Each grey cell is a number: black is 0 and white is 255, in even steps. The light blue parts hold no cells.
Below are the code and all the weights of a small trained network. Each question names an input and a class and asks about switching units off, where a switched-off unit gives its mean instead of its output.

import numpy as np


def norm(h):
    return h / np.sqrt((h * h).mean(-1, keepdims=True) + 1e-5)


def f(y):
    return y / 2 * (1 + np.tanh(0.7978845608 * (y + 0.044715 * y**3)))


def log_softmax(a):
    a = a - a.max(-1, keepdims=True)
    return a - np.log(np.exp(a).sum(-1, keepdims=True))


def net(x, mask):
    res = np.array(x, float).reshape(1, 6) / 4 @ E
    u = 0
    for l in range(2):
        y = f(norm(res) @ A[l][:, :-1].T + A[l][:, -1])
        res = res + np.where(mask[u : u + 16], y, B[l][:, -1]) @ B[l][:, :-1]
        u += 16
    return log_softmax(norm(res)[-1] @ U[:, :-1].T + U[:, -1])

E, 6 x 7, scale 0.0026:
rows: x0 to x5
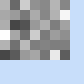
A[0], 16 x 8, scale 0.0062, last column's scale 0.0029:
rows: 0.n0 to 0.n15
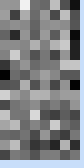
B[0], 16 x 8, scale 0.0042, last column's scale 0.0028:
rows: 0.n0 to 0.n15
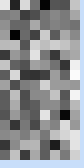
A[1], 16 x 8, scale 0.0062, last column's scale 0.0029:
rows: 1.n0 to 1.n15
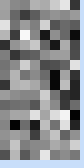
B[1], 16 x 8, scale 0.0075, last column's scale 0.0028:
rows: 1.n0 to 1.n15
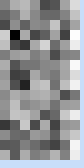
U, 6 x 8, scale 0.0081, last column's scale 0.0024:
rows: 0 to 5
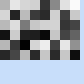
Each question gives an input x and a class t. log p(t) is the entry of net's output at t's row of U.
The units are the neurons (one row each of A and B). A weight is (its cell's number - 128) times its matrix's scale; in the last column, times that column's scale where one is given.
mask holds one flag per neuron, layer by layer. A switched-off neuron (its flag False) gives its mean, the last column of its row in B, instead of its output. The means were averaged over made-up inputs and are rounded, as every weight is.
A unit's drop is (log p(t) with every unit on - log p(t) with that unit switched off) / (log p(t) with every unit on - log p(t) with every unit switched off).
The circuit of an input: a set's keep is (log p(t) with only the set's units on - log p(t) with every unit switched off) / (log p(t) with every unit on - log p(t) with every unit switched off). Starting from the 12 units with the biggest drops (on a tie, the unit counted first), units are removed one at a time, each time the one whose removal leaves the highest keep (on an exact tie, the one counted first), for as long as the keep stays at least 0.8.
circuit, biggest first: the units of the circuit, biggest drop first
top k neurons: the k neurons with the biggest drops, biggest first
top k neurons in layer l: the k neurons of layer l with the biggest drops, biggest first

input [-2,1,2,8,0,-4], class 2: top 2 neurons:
(0.n11, 0.n13)
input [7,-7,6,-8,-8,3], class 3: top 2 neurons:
(0.n7, 0.n15)
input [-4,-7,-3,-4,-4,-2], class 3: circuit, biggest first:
(0.n7)
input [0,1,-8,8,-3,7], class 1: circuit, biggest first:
(0.n0, 1.n3)
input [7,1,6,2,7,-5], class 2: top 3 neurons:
(0.n11, 0.n13, 1.n2)
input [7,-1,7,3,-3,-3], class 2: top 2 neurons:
(0.n11, 0.n13)
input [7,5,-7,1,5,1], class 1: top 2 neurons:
(0.n0, 1.n3)
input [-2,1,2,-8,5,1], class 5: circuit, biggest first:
(0.n3, 1.n12)
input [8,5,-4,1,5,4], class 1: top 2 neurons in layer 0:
(0.n0, 0.n13)
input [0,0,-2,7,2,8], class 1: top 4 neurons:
(0.n0, 1.n3, 0.n13, 0.n15)
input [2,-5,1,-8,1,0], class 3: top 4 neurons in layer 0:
(0.n7, 0.n15, 0.n12, 0.n10)
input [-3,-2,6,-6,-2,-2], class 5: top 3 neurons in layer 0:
(0.n3, 0.n8, 0.n9)
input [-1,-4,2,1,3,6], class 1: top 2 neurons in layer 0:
(0.n0, 0.n9)
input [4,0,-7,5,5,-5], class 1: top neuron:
(0.n0)
